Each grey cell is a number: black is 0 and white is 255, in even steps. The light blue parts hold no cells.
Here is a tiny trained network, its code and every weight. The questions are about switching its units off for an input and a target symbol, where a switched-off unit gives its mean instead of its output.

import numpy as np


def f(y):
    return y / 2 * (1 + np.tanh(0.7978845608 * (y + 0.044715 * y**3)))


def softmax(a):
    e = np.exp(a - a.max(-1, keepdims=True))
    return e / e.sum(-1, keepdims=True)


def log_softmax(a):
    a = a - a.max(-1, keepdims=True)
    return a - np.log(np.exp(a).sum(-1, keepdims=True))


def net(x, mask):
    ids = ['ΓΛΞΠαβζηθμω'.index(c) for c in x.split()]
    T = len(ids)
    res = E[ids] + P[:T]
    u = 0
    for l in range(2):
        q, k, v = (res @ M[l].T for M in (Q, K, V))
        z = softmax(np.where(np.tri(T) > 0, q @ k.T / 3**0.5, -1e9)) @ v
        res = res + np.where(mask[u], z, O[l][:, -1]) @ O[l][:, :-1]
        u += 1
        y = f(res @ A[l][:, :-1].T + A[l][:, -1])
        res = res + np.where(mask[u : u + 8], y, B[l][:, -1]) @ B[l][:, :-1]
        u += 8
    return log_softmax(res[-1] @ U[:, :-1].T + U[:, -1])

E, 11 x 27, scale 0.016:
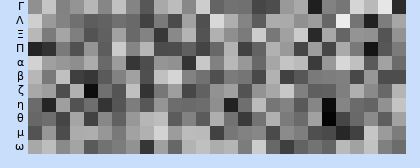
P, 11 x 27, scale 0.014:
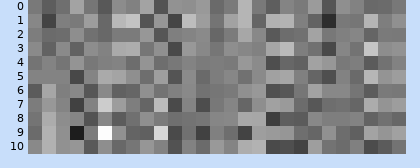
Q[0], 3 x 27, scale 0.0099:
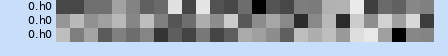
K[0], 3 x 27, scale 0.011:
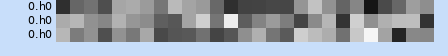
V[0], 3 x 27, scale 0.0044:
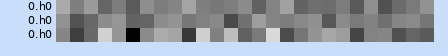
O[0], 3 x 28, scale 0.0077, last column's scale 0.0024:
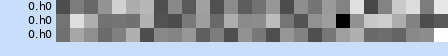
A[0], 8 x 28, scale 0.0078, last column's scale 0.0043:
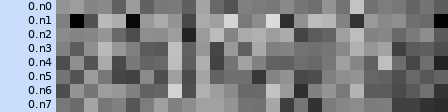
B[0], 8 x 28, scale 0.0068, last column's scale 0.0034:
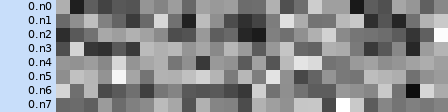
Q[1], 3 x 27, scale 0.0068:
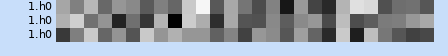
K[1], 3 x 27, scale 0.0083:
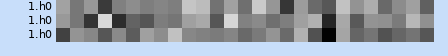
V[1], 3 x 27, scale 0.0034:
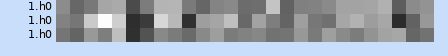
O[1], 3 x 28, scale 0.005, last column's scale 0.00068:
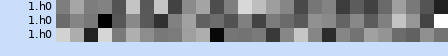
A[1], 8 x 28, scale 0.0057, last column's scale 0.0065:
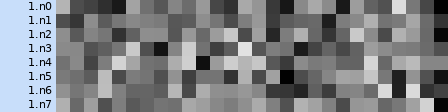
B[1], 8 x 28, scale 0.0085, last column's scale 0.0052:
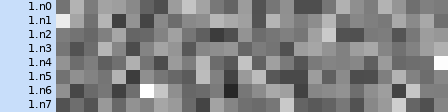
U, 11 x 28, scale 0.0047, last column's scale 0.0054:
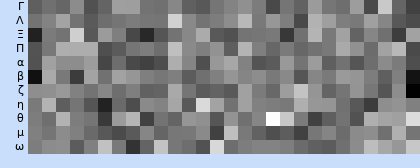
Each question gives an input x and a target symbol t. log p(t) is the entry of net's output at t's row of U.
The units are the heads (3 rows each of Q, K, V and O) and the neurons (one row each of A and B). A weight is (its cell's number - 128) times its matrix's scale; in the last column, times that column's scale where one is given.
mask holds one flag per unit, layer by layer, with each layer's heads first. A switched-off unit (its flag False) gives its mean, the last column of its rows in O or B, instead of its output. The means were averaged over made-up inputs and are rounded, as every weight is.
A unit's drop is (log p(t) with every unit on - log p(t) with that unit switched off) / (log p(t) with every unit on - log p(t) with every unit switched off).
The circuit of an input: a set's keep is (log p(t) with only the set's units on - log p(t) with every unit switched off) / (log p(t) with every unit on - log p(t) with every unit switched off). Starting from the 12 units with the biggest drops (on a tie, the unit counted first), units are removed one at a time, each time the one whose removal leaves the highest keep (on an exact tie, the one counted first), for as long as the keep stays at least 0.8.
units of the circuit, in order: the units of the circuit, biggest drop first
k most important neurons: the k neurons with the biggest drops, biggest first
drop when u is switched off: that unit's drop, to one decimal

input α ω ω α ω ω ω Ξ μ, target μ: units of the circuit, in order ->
0.n6
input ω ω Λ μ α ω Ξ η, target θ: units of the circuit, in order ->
0.h0, 1.n4
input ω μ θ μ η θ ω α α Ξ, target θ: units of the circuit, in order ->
1.h0, 1.n4
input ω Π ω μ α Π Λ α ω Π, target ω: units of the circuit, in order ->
0.n1, 1.h0
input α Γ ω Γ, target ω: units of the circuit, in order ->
0.h0, 1.n4, 0.n1, 0.n2
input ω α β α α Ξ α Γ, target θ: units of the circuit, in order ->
0.h0, 0.n1
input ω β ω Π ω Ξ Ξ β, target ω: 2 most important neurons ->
0.n7, 1.n0
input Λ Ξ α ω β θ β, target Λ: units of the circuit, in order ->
0.n7, 0.n5
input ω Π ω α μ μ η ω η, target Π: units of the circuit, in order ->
0.n5, 1.n3
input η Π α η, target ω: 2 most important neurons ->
0.n1, 0.n2
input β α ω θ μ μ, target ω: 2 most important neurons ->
1.n4, 0.n1
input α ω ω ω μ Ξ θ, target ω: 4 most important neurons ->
0.n4, 1.n4, 0.n1, 0.n2
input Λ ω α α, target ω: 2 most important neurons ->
1.n4, 0.n1
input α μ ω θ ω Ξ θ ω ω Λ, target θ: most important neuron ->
0.n1
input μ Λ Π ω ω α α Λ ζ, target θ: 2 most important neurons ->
0.n4, 1.n4
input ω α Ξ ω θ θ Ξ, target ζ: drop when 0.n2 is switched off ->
0.5
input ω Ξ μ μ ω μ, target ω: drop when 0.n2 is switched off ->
0.1
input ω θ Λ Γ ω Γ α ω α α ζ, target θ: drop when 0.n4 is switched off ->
0.5
